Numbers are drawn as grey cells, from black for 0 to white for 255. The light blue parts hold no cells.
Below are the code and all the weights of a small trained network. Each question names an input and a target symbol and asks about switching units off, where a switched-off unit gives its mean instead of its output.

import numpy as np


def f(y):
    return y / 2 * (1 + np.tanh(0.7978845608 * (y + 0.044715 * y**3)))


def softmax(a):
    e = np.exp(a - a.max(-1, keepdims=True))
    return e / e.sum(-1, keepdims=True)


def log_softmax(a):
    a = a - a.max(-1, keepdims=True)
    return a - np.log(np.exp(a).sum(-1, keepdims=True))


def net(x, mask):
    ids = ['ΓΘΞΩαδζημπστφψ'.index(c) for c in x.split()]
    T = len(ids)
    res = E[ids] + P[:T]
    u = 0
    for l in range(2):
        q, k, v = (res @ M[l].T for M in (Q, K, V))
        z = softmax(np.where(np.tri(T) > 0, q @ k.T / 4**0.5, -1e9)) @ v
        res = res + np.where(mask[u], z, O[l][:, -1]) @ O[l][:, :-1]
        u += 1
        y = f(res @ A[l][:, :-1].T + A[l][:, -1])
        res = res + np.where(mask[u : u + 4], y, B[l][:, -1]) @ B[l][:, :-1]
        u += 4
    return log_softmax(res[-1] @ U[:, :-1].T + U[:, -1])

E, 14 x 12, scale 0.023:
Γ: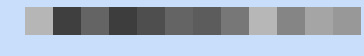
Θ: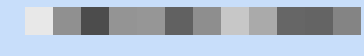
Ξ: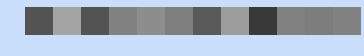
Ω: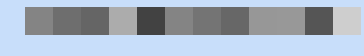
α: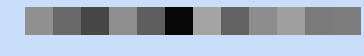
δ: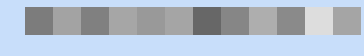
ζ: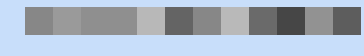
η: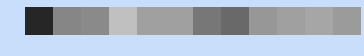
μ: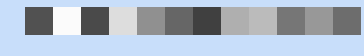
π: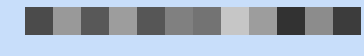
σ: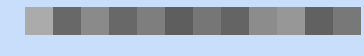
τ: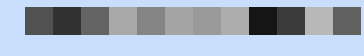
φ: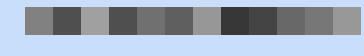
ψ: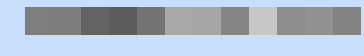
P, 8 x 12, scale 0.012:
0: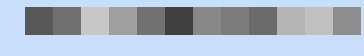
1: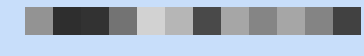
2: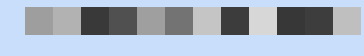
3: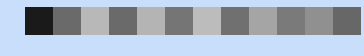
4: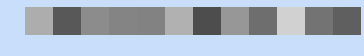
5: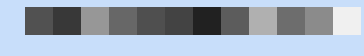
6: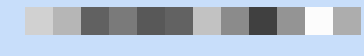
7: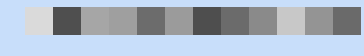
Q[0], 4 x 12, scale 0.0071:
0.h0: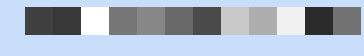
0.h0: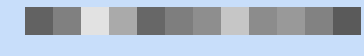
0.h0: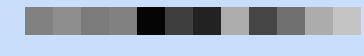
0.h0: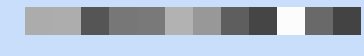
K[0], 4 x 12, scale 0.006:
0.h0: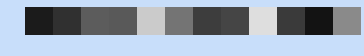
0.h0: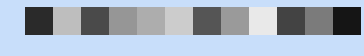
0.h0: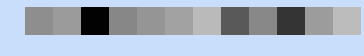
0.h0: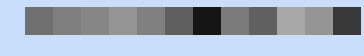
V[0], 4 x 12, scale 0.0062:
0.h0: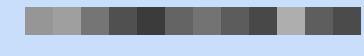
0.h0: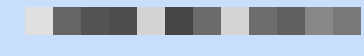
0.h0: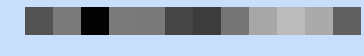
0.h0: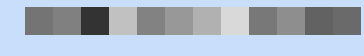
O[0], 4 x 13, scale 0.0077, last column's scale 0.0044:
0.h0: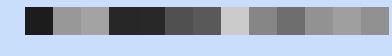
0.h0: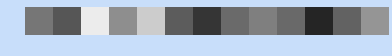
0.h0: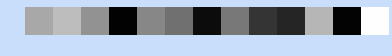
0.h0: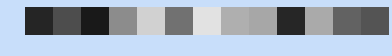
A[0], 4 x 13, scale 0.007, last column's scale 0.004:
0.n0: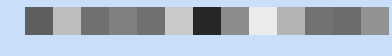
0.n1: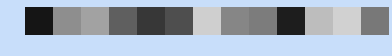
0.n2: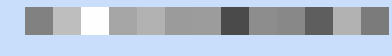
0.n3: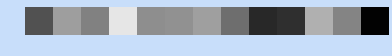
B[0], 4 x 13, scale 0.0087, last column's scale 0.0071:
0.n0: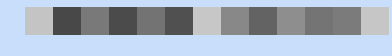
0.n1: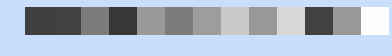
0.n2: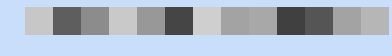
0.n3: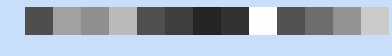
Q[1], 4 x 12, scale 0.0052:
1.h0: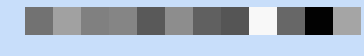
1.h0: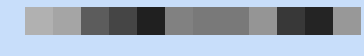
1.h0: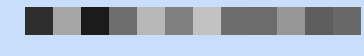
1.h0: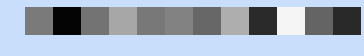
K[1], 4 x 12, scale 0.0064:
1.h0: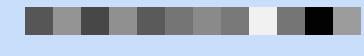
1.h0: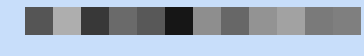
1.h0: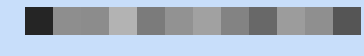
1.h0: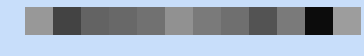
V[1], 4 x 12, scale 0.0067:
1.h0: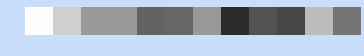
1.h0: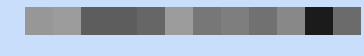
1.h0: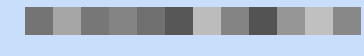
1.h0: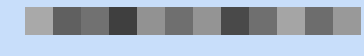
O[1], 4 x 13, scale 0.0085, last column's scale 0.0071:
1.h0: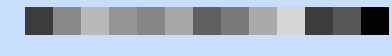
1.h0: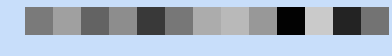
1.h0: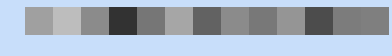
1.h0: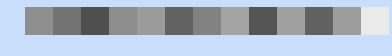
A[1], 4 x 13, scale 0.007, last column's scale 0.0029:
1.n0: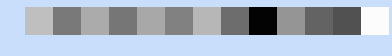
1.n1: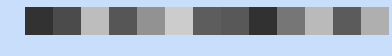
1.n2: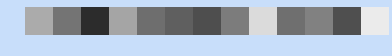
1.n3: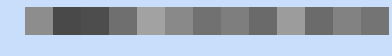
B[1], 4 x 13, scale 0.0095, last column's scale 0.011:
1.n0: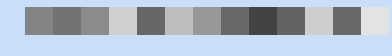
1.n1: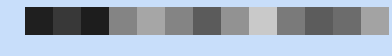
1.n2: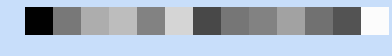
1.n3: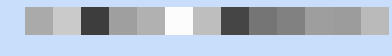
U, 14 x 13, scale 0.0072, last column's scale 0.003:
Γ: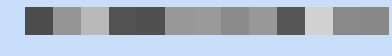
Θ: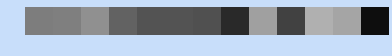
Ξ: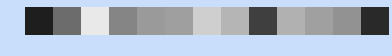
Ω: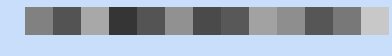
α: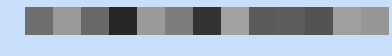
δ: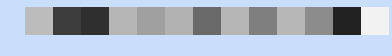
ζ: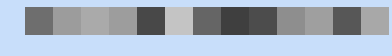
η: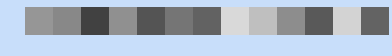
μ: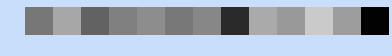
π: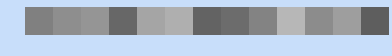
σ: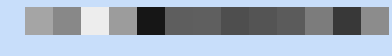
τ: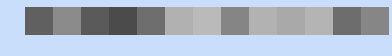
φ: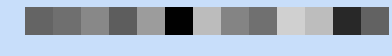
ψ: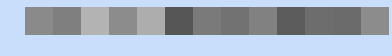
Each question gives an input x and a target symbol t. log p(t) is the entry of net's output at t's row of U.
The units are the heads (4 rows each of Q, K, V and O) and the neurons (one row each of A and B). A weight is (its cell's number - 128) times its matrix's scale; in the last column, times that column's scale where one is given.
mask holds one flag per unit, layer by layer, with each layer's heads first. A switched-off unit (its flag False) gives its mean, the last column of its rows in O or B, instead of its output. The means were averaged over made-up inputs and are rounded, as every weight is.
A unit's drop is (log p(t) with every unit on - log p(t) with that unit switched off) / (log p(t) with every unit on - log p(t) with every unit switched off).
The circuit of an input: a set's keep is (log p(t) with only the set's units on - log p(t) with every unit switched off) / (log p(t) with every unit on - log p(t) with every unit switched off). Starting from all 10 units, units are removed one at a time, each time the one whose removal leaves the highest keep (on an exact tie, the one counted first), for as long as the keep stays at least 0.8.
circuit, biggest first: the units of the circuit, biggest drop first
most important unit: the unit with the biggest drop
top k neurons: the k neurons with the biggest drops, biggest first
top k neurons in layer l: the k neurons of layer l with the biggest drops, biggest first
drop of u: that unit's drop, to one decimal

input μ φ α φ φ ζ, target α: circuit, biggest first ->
(0.h0, 1.n0)
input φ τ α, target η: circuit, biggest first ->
(0.h0)
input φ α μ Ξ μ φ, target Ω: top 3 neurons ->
(0.n1, 0.n0, 1.n0)
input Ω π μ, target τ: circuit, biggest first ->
(0.h0, 1.h0)
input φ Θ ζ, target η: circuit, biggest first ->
(0.h0, 0.n2)
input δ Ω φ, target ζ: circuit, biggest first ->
(0.h0, 1.n0, 0.n3)
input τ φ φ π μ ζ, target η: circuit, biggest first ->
(0.h0, 1.n0)
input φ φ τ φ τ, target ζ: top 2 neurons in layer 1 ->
(1.n2, 1.n1)
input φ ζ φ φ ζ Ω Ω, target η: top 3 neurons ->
(1.n0, 1.n2, 0.n1)
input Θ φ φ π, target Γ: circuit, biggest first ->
(1.h0, 0.n3, 0.n1)
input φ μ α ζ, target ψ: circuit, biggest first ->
(0.h0, 0.n3)
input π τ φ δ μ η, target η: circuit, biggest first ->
(0.h0, 0.n2)
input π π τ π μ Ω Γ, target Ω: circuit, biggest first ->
(1.h0, 0.h0, 1.n0)
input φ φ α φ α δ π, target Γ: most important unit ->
0.n3
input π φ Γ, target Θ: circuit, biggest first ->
(0.n3, 0.n1, 1.h0, 0.h0)
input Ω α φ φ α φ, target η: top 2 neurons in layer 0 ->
(0.n1, 0.n2)
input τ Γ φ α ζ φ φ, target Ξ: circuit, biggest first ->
(0.h0, 0.n1)
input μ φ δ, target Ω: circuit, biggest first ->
(1.h0, 0.h0, 1.n3)
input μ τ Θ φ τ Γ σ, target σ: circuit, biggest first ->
(0.n1, 1.n3)
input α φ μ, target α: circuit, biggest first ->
(0.h0, 1.n0)
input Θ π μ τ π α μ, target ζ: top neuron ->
(1.n2)
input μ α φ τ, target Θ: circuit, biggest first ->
(0.n3, 0.h0)
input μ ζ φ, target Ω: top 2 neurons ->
(0.n3, 0.n1)
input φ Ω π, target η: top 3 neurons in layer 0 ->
(0.n0, 0.n1, 0.n3)
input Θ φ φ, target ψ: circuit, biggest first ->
(0.h0, 0.n2)
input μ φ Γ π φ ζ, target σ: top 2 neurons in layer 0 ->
(0.n2, 0.n1)
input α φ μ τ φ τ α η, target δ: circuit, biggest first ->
(0.h0)
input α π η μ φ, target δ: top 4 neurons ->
(1.n1, 0.n3, 1.n2, 0.n2)
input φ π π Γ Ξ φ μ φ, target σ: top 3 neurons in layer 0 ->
(0.n1, 0.n0, 0.n2)
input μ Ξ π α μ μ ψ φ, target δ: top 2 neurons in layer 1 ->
(1.n1, 1.n2)
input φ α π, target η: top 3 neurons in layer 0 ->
(0.n0, 0.n3, 0.n1)
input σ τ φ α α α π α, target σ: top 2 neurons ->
(0.n1, 1.n1)
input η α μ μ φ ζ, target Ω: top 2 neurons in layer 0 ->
(0.n3, 0.n1)
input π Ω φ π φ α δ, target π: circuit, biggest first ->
(1.h0)
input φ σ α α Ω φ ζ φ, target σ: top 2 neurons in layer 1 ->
(1.n2, 1.n3)
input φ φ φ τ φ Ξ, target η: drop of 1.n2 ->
0.1
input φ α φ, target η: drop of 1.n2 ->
0.1
